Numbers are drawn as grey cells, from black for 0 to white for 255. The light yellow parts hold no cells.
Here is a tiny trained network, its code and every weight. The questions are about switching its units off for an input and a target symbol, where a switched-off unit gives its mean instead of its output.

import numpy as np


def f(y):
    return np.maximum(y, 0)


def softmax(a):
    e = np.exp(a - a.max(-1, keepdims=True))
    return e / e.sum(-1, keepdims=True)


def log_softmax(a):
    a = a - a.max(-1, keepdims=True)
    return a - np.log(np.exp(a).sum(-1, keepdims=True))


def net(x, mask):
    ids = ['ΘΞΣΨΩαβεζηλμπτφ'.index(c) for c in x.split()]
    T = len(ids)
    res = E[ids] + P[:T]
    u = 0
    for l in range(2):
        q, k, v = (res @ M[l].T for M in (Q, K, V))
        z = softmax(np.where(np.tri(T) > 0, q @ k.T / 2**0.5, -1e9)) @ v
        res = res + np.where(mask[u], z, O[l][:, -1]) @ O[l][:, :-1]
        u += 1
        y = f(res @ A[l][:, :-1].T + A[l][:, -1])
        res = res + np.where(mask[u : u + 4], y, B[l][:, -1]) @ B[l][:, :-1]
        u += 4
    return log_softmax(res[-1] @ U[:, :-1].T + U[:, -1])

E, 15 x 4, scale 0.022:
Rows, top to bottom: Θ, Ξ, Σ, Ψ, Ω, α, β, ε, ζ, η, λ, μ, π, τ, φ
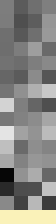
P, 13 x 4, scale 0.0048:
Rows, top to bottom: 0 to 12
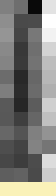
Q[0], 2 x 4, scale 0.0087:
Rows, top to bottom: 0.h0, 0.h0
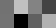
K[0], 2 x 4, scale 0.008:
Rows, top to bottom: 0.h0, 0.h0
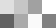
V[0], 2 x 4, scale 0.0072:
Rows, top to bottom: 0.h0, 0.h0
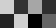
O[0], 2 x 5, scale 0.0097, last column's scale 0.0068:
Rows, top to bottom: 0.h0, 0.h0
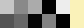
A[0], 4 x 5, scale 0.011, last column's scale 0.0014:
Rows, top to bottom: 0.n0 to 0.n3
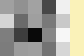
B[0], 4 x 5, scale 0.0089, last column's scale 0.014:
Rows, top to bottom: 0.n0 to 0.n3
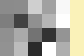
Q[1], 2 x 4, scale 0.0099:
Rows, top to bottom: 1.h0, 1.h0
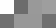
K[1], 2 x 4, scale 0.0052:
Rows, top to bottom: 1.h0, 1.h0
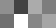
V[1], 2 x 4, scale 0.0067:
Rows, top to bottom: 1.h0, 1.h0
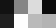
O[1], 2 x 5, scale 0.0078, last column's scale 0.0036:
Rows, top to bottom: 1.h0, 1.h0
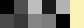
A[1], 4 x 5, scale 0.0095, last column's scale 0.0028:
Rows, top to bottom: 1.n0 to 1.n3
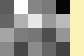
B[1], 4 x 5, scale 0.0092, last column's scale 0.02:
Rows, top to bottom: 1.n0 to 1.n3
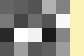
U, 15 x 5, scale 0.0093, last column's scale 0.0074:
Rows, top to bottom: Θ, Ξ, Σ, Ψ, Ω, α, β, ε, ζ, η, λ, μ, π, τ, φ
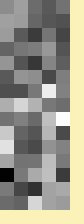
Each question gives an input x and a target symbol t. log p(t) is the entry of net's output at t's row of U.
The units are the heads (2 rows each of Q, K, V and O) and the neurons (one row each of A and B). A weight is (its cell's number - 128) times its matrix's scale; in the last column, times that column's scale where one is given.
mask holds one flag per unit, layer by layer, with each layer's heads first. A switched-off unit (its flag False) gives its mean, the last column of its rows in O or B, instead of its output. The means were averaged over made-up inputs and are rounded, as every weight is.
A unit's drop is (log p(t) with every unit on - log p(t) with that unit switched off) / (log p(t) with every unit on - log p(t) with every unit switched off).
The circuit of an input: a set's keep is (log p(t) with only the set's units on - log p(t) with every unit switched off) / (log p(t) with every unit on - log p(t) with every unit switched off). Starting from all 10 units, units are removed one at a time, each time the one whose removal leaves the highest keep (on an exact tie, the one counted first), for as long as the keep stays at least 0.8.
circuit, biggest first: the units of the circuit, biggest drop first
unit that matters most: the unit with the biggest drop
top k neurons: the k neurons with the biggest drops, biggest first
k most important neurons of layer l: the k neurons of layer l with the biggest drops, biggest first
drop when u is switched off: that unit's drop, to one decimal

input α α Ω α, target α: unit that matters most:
0.n3
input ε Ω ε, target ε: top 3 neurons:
[1.n2 1.n1 0.n3]
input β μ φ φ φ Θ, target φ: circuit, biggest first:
[0.h0 0.n0]
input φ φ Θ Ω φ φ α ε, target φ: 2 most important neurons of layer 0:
[0.n0 0.n1]
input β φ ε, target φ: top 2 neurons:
[0.n0 1.n2]
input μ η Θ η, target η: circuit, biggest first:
[1.h0 0.n1]
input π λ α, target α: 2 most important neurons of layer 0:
[0.n2 0.n3]
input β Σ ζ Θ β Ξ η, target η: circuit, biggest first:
[1.h0 0.h0]
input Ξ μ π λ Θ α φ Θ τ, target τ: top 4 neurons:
[0.n0 0.n2 1.n0 1.n2]
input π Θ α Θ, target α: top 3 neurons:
[0.n2 0.n3 0.n1]
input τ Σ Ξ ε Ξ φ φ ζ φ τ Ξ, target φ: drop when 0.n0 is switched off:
0.2
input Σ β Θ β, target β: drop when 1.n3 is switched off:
0.0
